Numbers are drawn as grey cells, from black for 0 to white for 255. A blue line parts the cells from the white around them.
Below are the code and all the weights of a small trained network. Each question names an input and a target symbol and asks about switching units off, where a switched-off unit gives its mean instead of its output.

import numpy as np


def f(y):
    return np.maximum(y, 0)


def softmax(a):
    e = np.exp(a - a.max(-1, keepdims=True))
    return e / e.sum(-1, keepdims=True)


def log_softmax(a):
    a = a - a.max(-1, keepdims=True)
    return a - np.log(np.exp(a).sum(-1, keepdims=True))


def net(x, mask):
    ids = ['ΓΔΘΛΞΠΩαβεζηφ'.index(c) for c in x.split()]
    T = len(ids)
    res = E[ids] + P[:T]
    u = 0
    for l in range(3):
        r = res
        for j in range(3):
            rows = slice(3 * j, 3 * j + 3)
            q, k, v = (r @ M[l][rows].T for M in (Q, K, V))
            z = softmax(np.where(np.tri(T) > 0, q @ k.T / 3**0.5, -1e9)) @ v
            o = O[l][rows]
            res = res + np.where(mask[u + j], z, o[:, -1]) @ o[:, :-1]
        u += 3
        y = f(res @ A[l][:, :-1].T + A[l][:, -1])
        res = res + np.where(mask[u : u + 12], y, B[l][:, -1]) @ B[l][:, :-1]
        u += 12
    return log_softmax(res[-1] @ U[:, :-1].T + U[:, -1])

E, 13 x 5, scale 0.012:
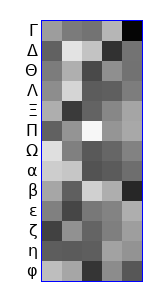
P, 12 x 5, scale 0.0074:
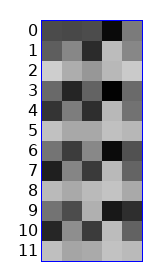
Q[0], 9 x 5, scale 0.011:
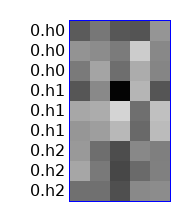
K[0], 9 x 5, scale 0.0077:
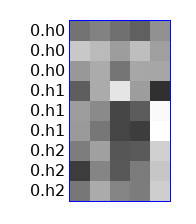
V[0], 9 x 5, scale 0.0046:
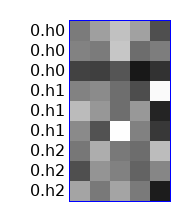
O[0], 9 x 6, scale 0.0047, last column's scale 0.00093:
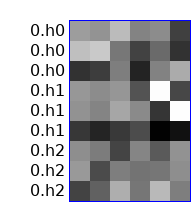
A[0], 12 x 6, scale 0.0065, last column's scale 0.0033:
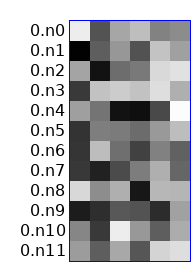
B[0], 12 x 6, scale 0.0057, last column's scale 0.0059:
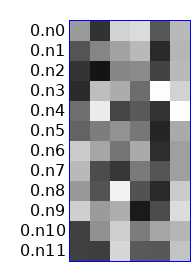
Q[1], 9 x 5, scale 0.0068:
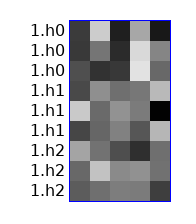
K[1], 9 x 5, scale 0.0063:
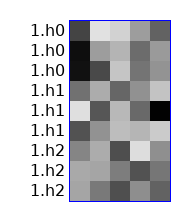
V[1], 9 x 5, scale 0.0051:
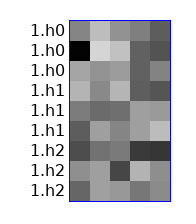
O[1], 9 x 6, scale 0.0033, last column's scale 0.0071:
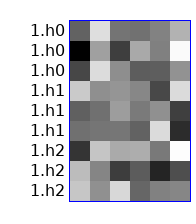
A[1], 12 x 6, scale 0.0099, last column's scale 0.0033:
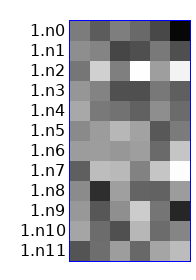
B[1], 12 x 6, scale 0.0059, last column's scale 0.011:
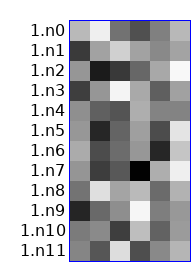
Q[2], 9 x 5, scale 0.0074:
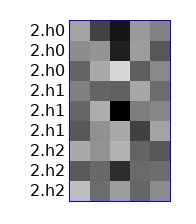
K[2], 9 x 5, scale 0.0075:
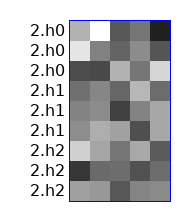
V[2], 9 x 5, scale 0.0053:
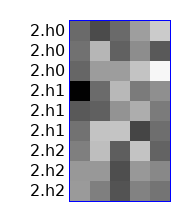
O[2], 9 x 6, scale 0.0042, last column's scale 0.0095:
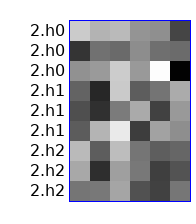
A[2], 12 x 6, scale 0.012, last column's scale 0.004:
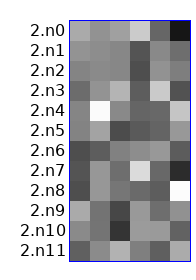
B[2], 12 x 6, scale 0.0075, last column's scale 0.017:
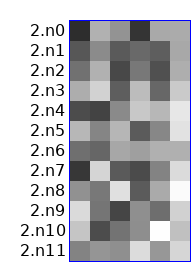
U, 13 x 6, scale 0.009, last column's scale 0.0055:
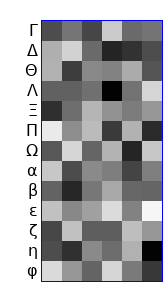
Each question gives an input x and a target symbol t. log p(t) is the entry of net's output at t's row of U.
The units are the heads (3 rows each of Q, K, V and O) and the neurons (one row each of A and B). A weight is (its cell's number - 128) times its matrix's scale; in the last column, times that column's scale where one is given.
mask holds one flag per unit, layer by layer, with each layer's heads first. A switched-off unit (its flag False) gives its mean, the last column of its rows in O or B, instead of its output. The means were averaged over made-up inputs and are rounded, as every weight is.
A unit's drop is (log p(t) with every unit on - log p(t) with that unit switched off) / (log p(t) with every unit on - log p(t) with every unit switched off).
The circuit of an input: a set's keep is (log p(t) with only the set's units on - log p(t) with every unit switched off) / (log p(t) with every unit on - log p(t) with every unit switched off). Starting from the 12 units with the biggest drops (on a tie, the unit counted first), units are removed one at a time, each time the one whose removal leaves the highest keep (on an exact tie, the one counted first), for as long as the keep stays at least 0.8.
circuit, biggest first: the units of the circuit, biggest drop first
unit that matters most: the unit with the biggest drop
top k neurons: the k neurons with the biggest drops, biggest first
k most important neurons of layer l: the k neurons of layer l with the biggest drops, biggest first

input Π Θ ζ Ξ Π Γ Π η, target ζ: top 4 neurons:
2.n7; 1.n7; 2.n10; 1.n11
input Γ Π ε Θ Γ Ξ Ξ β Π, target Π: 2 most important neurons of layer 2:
2.n3; 2.n4
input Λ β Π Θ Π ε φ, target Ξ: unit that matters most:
2.n4
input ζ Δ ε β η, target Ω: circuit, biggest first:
0.h1; 1.n7; 2.n10
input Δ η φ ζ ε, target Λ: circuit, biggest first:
2.n4; 2.n3
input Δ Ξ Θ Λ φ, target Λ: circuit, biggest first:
2.n3; 2.n11
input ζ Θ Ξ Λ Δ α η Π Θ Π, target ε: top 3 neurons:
2.n3; 2.n11; 2.n7
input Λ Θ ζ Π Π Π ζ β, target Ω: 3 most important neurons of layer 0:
0.n9; 0.n3; 0.n4
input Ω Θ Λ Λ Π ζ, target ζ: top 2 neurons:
0.n3; 1.n5
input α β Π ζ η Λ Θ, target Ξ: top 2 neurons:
2.n4; 2.n9
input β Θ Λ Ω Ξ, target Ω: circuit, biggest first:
1.n7; 1.n2; 2.n10
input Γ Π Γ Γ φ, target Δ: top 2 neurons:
2.n7; 0.n9
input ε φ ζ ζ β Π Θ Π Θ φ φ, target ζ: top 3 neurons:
2.n7; 1.n7; 2.n10
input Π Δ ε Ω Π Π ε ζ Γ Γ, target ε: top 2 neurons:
0.n9; 2.n4
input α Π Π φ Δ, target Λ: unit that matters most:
0.n6
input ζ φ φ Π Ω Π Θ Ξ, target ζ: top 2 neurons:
2.n7; 1.n7
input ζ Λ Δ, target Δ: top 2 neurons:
1.n7; 2.n3
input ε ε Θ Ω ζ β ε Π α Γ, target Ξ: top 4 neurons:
2.n4; 2.n0; 0.n9; 1.n2
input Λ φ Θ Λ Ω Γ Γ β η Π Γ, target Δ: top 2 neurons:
2.n7; 0.n9
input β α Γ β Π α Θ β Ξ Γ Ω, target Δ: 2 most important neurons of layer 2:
2.n7; 2.n5
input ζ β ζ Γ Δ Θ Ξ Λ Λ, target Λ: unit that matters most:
1.n2
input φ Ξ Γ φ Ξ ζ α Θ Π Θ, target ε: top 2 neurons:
2.n7; 2.n4
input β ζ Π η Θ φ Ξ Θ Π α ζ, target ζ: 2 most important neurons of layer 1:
1.n7; 1.n11
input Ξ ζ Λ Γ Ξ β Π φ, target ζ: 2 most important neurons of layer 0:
0.n8; 0.n11
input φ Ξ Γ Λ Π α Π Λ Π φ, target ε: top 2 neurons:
2.n4; 2.n7
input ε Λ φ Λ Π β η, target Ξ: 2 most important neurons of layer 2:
2.n4; 2.n9
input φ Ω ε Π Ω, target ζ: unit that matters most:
2.h2
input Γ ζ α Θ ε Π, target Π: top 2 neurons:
1.n7; 0.n3
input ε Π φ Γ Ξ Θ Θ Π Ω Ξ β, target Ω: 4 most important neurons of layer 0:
0.n9; 0.n4; 0.n3; 0.n10
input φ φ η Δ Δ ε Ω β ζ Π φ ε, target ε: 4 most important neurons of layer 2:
2.n3; 2.n7; 2.n0; 2.n11
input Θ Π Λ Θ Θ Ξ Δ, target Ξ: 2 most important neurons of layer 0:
0.n6; 0.n8
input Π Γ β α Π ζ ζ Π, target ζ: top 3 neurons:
0.n3; 2.n3; 1.n7
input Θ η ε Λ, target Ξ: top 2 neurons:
2.n4; 2.n9
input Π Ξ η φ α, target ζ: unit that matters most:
1.n7
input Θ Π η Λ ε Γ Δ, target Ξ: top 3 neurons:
2.n4; 0.n6; 2.n9
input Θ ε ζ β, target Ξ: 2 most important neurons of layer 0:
0.n10; 0.n3
